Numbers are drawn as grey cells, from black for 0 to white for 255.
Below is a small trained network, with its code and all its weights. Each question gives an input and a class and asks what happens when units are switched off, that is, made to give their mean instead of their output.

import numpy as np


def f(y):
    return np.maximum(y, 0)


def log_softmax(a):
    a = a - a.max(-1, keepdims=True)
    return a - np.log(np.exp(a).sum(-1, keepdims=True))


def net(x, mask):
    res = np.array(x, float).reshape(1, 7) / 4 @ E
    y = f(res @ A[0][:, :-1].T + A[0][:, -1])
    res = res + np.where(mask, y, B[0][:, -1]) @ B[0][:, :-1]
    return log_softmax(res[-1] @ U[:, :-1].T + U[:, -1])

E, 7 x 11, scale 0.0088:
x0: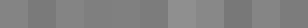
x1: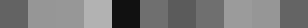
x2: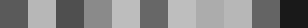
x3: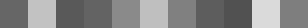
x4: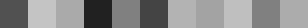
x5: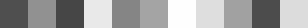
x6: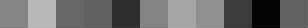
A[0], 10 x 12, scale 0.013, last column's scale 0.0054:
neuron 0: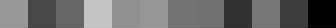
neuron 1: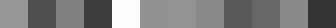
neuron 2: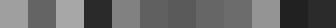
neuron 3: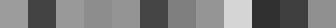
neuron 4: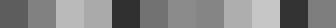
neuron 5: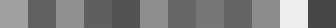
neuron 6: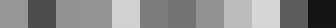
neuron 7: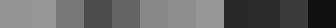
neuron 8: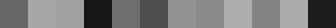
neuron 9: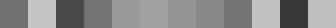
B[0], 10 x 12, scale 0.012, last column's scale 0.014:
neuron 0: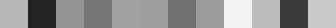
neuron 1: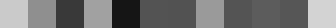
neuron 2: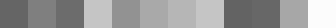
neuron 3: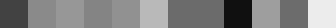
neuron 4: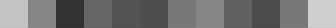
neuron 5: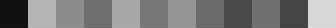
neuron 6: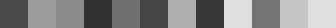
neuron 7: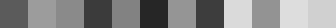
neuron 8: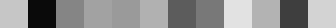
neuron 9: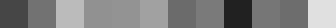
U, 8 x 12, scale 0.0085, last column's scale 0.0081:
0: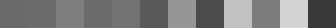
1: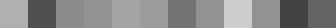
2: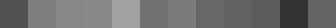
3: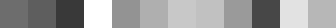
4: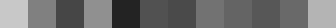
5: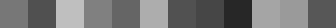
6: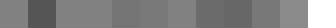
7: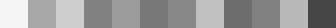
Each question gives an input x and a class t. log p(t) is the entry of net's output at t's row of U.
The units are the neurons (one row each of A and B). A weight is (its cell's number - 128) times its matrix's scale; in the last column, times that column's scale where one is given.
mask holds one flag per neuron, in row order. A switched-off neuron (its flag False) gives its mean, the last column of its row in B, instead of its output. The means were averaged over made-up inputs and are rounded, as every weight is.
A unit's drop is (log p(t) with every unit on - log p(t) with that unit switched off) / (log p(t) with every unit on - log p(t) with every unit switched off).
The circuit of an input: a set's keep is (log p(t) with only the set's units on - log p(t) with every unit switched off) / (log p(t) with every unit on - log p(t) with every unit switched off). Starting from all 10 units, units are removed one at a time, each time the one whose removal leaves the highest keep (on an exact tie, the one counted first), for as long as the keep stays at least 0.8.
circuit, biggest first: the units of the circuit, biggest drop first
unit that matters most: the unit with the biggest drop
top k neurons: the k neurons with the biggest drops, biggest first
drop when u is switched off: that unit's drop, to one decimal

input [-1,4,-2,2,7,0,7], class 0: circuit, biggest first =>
neuron 7
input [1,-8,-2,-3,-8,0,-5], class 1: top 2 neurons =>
neuron 0; neuron 4
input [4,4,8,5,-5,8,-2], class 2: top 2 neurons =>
neuron 9; neuron 2
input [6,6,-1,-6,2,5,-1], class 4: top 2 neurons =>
neuron 2; neuron 4
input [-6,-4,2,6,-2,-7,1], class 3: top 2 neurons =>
neuron 2; neuron 3
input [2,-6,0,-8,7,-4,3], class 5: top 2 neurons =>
neuron 3; neuron 0
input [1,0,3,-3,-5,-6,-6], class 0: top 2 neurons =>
neuron 6; neuron 8
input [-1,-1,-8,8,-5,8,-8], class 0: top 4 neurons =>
neuron 6; neuron 3; neuron 2; neuron 9
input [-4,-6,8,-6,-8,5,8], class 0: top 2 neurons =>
neuron 7; neuron 8
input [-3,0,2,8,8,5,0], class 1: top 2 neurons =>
neuron 8; neuron 3
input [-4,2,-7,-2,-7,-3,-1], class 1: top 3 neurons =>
neuron 0; neuron 3; neuron 9
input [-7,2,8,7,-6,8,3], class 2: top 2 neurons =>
neuron 9; neuron 2
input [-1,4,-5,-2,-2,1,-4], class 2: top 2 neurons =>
neuron 5; neuron 1
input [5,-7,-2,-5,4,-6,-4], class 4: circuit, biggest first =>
neuron 1
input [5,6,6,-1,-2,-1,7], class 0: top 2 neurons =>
neuron 7; neuron 1
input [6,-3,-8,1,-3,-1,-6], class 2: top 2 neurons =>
neuron 5; neuron 7
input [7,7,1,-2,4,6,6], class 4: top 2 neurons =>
neuron 2; neuron 6
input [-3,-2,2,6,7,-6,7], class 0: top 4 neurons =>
neuron 7; neuron 0; neuron 3; neuron 1
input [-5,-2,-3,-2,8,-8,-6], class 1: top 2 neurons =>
neuron 8; neuron 7
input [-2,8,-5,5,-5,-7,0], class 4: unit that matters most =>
neuron 4
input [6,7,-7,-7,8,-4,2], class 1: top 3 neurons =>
neuron 8; neuron 9; neuron 1
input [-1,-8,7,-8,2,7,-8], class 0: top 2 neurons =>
neuron 6; neuron 2
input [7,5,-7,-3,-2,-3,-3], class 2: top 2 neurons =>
neuron 5; neuron 1
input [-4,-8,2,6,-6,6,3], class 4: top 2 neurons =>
neuron 1; neuron 2
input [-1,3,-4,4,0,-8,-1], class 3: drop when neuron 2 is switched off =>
0.8
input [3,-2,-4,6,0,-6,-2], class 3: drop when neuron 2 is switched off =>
1.0
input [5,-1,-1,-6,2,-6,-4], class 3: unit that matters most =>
neuron 2
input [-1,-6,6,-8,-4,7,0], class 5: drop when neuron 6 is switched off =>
0.0
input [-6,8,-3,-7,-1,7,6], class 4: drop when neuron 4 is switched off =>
0.3
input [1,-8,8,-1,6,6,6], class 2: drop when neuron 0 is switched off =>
0.1
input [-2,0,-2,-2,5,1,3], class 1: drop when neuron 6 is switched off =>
0.2
